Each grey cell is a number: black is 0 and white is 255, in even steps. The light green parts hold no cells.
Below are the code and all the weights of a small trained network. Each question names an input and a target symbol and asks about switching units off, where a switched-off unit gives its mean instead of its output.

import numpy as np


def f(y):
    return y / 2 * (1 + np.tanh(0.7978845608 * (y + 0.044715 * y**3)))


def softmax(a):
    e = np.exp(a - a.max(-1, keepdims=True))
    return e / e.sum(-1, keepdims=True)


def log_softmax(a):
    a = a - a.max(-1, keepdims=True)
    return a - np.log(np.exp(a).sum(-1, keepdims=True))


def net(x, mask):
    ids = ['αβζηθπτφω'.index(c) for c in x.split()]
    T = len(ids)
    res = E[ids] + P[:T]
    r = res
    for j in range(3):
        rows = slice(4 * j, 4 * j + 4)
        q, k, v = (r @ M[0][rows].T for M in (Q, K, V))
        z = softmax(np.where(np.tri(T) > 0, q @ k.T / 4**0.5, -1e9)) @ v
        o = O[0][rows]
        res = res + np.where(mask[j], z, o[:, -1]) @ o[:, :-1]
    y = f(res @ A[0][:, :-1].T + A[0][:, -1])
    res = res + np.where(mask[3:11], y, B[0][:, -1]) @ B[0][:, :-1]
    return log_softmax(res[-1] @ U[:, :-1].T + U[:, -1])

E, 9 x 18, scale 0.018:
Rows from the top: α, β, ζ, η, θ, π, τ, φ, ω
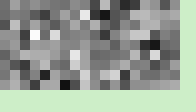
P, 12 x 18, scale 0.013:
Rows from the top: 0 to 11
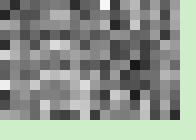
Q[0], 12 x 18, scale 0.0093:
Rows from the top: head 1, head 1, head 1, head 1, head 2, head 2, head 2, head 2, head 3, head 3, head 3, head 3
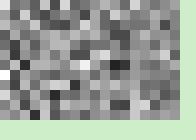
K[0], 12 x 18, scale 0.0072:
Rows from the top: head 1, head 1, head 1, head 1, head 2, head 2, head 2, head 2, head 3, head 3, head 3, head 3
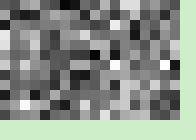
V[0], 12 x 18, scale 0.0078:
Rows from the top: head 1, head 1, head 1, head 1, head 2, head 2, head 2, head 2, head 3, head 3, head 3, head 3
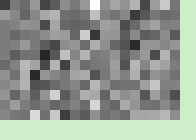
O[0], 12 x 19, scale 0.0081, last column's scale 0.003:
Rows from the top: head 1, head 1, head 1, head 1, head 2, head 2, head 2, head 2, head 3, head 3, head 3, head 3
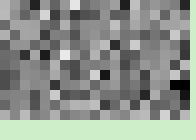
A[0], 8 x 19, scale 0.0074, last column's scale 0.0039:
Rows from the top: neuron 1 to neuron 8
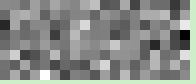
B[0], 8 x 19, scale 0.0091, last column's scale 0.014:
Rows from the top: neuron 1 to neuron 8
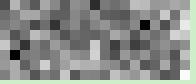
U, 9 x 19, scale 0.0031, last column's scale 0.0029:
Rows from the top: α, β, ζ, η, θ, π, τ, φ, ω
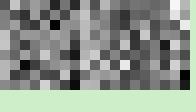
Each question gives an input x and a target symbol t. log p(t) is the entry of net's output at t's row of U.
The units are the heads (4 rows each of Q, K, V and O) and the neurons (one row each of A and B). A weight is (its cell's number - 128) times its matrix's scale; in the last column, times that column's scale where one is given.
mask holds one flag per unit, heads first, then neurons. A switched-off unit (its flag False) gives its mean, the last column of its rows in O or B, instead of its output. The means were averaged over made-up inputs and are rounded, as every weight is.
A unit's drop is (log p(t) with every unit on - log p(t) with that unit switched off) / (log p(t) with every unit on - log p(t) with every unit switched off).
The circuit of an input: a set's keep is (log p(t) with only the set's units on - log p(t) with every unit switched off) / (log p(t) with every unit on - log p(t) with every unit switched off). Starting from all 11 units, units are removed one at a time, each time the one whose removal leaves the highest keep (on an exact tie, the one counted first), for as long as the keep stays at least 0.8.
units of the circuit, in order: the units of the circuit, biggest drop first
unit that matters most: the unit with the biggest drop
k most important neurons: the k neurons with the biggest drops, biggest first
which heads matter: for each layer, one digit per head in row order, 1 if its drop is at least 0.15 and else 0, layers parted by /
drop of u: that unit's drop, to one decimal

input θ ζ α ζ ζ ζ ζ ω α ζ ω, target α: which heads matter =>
101
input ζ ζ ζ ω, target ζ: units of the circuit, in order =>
[head 3]
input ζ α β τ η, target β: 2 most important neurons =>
[neuron 8; neuron 1]
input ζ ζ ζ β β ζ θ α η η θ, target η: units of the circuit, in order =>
[head 3; neuron 3]
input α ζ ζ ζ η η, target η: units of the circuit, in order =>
[neuron 3; head 2]
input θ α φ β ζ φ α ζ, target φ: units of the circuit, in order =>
[head 2; head 1]
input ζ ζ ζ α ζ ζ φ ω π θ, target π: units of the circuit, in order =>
[head 2; head 3]
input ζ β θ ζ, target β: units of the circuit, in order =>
[neuron 8; head 1]
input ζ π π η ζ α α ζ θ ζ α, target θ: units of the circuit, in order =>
[head 3; head 1]
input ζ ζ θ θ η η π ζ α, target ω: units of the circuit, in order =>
[head 2; head 3]
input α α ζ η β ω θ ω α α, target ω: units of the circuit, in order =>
[head 3; head 2]
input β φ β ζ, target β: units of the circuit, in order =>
[neuron 8; head 2]
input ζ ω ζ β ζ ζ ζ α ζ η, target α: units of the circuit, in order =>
[head 1; neuron 1]
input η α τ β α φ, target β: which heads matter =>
100
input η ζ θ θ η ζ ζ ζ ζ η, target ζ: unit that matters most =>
head 1
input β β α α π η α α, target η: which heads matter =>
011
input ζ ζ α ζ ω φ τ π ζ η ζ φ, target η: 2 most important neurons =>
[neuron 3; neuron 6]
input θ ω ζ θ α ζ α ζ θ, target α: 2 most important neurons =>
[neuron 1; neuron 6]
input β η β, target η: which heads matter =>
001
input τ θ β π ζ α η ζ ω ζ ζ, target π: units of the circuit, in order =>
[head 3; head 2]
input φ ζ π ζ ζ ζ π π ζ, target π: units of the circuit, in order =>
[head 2]
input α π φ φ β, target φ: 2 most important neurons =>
[neuron 1; neuron 6]
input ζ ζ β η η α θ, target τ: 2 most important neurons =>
[neuron 2; neuron 1]
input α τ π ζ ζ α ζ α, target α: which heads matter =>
001
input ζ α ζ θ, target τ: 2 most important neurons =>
[neuron 2; neuron 5]
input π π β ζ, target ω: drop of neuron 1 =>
0.0
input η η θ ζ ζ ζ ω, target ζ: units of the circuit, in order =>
[head 1]
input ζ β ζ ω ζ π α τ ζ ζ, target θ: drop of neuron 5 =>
0.0
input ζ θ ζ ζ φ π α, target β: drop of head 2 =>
0.2
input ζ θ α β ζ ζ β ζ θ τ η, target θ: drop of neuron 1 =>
-0.1
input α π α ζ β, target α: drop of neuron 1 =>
-0.1
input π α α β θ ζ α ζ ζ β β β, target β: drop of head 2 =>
0.2
